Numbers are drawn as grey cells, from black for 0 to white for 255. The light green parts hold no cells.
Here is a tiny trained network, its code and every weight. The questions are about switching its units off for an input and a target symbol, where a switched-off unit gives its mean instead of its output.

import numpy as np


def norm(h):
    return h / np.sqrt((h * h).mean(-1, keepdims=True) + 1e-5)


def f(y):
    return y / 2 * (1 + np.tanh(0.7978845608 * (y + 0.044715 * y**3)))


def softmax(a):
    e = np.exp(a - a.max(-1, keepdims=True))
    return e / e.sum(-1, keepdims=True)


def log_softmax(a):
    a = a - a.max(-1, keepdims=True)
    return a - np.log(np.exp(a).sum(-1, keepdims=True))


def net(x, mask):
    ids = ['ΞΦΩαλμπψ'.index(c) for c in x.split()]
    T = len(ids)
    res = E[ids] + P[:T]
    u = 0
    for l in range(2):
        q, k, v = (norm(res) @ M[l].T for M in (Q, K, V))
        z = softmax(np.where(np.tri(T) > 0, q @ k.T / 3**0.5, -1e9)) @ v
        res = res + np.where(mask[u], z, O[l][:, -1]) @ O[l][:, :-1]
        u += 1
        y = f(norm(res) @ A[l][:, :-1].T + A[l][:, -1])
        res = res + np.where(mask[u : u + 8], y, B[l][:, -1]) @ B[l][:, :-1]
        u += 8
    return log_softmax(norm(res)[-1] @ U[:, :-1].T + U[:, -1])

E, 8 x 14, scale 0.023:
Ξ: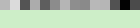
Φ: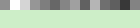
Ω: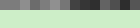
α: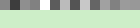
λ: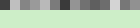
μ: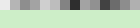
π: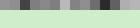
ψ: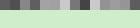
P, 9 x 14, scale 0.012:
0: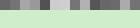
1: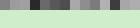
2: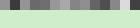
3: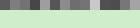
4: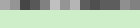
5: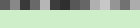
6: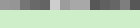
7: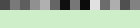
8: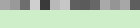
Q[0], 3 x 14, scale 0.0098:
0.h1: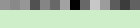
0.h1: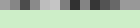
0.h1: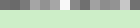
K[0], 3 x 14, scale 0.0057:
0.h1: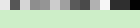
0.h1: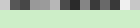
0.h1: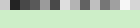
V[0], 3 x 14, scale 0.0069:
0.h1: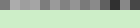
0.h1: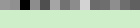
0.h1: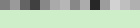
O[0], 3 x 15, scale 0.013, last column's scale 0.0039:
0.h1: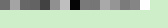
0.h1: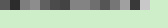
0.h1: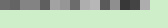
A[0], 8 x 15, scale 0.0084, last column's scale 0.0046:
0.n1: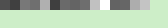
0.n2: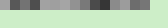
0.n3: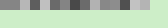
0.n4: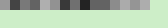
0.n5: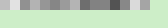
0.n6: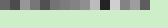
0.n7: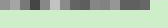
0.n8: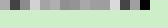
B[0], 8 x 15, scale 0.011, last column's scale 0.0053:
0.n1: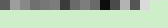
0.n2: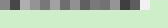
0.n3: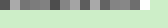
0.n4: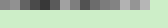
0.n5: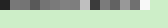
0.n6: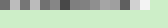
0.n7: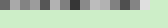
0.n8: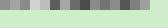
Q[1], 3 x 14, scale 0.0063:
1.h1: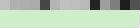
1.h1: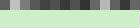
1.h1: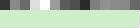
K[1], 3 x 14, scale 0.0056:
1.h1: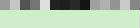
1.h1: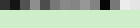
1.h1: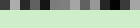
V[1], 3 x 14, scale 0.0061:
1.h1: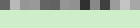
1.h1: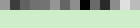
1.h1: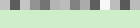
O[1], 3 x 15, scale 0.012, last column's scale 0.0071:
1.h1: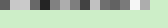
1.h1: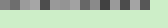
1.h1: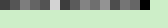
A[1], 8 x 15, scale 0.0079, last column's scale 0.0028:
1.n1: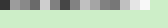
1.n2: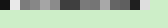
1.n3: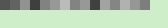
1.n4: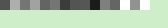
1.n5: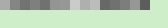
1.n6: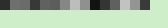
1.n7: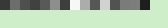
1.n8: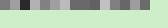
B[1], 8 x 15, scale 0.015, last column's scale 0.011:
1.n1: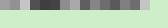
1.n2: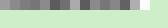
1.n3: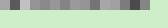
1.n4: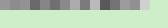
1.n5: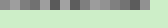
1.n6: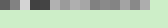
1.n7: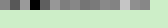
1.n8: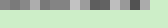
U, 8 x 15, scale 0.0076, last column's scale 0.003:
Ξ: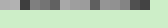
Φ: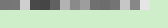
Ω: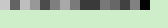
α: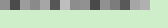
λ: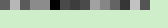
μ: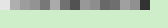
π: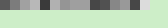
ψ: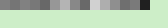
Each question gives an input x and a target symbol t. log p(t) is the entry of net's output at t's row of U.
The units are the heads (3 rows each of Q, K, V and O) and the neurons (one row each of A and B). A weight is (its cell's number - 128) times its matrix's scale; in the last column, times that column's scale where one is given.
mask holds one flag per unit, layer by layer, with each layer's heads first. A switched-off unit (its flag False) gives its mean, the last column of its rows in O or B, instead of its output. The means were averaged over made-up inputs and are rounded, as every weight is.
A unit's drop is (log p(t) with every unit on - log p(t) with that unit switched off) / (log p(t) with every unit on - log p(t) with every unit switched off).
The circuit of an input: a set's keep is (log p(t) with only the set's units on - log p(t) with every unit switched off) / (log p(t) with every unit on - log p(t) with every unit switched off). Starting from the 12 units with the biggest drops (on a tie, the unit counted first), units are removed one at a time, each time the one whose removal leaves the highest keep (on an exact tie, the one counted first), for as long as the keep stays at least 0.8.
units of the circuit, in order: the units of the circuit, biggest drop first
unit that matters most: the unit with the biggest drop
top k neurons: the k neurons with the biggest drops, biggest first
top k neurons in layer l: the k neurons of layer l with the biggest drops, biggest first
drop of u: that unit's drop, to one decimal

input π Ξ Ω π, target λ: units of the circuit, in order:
0.h1; 0.n6; 0.n5; 1.n6
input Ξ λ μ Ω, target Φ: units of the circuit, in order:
0.h1; 0.n4; 1.n6
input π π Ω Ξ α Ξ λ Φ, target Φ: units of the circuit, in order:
0.h1; 0.n5; 1.n6; 0.n6
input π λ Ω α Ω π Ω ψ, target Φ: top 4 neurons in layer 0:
0.n5; 0.n1; 0.n4; 0.n6
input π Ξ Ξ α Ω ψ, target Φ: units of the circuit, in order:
0.n1; 1.n6
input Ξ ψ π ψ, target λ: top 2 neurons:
0.n7; 0.n3
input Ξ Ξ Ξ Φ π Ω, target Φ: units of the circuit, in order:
0.h1; 1.n6; 0.n4
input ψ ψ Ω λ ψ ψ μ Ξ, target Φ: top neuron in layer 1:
1.n6
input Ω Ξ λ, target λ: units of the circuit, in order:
0.h1; 1.n6; 0.n6
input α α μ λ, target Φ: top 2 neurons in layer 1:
1.n6; 1.n1
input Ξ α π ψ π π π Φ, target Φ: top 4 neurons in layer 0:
0.n5; 0.n1; 0.n6; 0.n2
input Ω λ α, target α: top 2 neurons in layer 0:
0.n8; 0.n7
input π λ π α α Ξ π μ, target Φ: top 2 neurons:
0.n5; 0.n4
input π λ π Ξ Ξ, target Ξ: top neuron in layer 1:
1.n8
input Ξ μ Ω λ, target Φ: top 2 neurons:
1.n6; 0.n5
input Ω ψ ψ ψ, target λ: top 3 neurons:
0.n7; 1.n6; 0.n3
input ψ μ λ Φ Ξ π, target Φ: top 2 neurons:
0.n7; 0.n4
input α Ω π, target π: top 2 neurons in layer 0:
0.n2; 0.n8
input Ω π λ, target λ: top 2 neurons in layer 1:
1.n6; 1.n8
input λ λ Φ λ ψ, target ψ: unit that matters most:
0.h1
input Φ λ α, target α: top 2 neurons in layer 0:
0.n8; 0.n2
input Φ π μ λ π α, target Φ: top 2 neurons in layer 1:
1.n6; 1.n1
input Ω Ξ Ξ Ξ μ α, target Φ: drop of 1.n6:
0.4
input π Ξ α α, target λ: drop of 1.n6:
0.3
